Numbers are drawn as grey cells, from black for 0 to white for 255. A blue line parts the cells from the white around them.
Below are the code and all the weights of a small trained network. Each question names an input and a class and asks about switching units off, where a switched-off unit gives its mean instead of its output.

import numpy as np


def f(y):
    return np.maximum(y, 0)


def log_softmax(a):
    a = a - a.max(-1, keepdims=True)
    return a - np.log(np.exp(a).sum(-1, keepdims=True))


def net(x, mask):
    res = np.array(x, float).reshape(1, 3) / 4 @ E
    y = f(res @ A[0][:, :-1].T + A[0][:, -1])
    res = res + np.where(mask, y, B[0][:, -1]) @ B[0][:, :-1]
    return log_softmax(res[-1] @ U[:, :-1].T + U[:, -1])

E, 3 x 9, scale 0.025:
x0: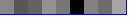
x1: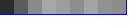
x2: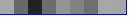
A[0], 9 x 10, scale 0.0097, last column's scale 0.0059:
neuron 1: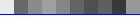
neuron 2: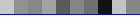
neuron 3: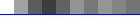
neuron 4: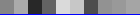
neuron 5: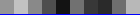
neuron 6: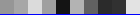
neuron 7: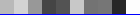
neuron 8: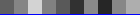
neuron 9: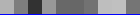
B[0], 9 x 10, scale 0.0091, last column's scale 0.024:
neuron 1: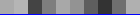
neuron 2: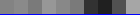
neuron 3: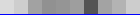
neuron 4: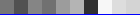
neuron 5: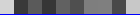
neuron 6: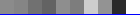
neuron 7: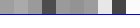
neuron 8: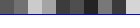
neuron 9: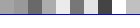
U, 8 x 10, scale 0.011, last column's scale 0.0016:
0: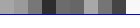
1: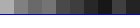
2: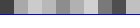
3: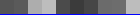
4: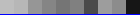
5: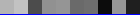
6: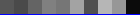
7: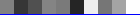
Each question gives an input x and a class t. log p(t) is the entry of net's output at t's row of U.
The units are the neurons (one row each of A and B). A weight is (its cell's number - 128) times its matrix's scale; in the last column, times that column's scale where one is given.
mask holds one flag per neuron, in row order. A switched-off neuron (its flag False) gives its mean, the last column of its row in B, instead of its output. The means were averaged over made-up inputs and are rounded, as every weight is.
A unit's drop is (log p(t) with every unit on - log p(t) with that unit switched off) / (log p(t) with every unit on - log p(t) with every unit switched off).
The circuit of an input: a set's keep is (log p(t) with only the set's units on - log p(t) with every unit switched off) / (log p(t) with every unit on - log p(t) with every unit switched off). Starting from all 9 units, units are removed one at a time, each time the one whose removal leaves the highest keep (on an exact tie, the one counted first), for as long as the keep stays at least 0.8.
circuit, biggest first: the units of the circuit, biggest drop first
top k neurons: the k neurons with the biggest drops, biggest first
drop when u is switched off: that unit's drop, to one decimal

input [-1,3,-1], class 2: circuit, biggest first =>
[neuron 5]
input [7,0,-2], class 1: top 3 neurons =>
[neuron 4; neuron 2; neuron 1]
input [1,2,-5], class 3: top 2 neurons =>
[neuron 8; neuron 7]
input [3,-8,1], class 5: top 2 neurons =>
[neuron 9; neuron 3]
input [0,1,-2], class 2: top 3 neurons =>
[neuron 5; neuron 4; neuron 2]
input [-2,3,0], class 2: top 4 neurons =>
[neuron 4; neuron 5; neuron 3; neuron 8]
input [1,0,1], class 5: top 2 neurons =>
[neuron 7; neuron 6]
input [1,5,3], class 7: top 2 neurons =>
[neuron 8; neuron 3]
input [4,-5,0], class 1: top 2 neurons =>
[neuron 5; neuron 2]
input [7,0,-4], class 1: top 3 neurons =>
[neuron 4; neuron 2; neuron 1]
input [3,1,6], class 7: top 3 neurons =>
[neuron 9; neuron 1; neuron 2]
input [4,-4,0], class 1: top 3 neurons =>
[neuron 5; neuron 2; neuron 8]
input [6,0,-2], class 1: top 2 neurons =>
[neuron 4; neuron 2]
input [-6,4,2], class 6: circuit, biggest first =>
[neuron 4]
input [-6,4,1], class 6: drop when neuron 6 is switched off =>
0.1
